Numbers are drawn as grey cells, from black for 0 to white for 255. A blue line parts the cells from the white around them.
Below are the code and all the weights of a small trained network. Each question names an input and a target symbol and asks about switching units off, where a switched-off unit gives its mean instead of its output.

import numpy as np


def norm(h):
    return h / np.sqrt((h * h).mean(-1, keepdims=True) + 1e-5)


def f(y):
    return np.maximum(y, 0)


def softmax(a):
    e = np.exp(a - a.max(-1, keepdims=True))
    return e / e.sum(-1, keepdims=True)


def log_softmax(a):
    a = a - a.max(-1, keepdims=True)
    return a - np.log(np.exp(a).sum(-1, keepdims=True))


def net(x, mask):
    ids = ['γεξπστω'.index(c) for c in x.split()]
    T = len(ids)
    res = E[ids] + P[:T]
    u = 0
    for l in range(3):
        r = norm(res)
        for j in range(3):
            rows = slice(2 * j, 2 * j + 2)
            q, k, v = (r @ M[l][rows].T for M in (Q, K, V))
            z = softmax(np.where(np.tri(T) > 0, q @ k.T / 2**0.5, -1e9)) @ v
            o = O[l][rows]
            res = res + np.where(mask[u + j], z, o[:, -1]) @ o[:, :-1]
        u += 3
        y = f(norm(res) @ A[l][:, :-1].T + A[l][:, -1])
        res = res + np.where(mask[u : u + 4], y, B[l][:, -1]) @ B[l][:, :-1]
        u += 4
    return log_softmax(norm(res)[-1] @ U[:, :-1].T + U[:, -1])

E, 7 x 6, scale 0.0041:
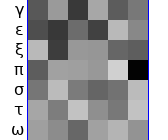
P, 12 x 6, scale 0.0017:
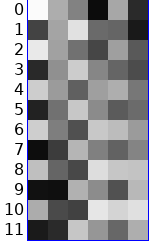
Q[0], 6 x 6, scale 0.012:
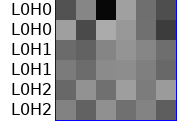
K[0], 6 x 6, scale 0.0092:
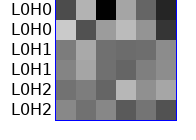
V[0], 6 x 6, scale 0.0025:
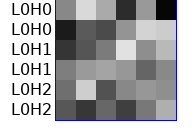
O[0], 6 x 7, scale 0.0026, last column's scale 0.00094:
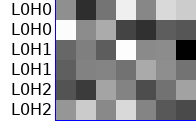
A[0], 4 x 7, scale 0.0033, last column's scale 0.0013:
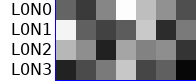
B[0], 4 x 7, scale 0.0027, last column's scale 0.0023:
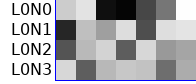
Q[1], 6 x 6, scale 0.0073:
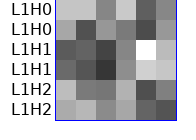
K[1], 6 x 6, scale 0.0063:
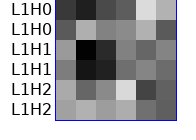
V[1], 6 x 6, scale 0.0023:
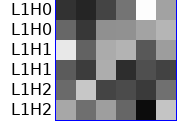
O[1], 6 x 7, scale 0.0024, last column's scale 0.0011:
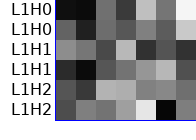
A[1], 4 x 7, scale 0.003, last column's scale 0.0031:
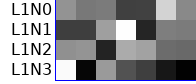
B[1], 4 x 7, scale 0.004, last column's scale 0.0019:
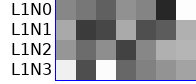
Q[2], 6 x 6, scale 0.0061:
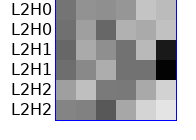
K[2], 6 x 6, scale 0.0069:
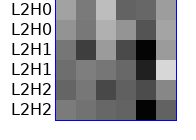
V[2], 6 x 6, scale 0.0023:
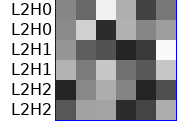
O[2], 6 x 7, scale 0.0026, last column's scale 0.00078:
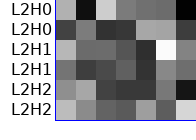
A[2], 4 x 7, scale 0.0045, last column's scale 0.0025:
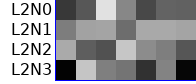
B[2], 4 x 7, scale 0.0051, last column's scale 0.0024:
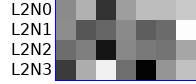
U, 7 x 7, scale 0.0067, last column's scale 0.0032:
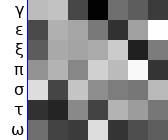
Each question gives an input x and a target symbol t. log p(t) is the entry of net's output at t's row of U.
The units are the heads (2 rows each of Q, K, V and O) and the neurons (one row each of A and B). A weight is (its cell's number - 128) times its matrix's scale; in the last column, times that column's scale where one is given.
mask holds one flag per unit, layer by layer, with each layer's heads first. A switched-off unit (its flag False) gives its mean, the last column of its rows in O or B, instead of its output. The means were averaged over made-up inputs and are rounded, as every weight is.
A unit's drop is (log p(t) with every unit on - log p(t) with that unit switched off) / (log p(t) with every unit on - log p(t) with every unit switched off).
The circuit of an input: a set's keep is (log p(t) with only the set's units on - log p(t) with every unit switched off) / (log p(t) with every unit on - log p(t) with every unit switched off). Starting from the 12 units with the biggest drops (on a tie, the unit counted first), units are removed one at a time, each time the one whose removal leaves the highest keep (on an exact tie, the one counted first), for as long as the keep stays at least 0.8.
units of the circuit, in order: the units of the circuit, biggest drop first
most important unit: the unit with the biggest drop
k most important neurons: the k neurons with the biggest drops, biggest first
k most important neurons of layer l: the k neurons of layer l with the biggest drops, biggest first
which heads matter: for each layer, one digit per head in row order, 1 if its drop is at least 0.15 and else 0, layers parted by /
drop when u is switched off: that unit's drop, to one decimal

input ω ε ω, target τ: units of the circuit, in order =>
[L1H0; L1H1; L0N0; L0N2]
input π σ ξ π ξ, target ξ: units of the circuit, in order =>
[L2H1; L0N1; L0H0]
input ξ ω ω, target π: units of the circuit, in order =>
[L0N1]
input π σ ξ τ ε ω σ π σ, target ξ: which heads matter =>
000 / 000 / 010
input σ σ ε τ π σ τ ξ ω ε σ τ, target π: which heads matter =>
100 / 000 / 000
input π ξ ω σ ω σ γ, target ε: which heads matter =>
100 / 000 / 000
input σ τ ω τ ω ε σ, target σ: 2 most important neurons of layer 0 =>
[L0N0; L0N2]
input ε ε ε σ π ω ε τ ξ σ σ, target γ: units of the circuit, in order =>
[L0H0; L0N1]
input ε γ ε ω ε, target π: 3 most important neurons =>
[L0N0; L0N1; L0N3]
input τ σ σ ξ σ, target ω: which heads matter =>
100 / 010 / 100
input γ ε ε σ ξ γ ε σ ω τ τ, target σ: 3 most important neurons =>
[L0N0; L2N0; L1N1]
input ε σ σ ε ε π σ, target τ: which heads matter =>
000 / 110 / 000
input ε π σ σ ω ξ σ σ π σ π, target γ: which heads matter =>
000 / 000 / 001
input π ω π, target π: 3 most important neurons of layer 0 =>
[L0N0; L0N1; L0N2]
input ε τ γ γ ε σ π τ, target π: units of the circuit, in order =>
[L2N0]
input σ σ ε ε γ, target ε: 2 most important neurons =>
[L0N2; L2N3]
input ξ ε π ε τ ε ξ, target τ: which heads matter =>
100 / 100 / 000
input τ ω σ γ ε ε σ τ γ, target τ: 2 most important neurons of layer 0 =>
[L0N2; L0N3]
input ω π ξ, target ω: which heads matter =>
100 / 000 / 000
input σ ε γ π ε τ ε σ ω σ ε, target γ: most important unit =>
L2H2
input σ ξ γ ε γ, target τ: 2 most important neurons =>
[L0N2; L0N1]
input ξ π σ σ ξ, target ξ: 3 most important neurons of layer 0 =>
[L0N1; L0N0; L0N3]
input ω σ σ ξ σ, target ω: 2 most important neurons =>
[L0N0; L0N1]
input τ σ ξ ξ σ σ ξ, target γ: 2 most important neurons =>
[L0N0; L1N2]
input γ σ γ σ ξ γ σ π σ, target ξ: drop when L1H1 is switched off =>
-0.1
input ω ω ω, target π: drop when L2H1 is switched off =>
0.0
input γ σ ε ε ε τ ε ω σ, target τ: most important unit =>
L1H0
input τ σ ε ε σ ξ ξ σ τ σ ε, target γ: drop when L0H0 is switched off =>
0.1
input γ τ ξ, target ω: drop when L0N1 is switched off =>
1.9
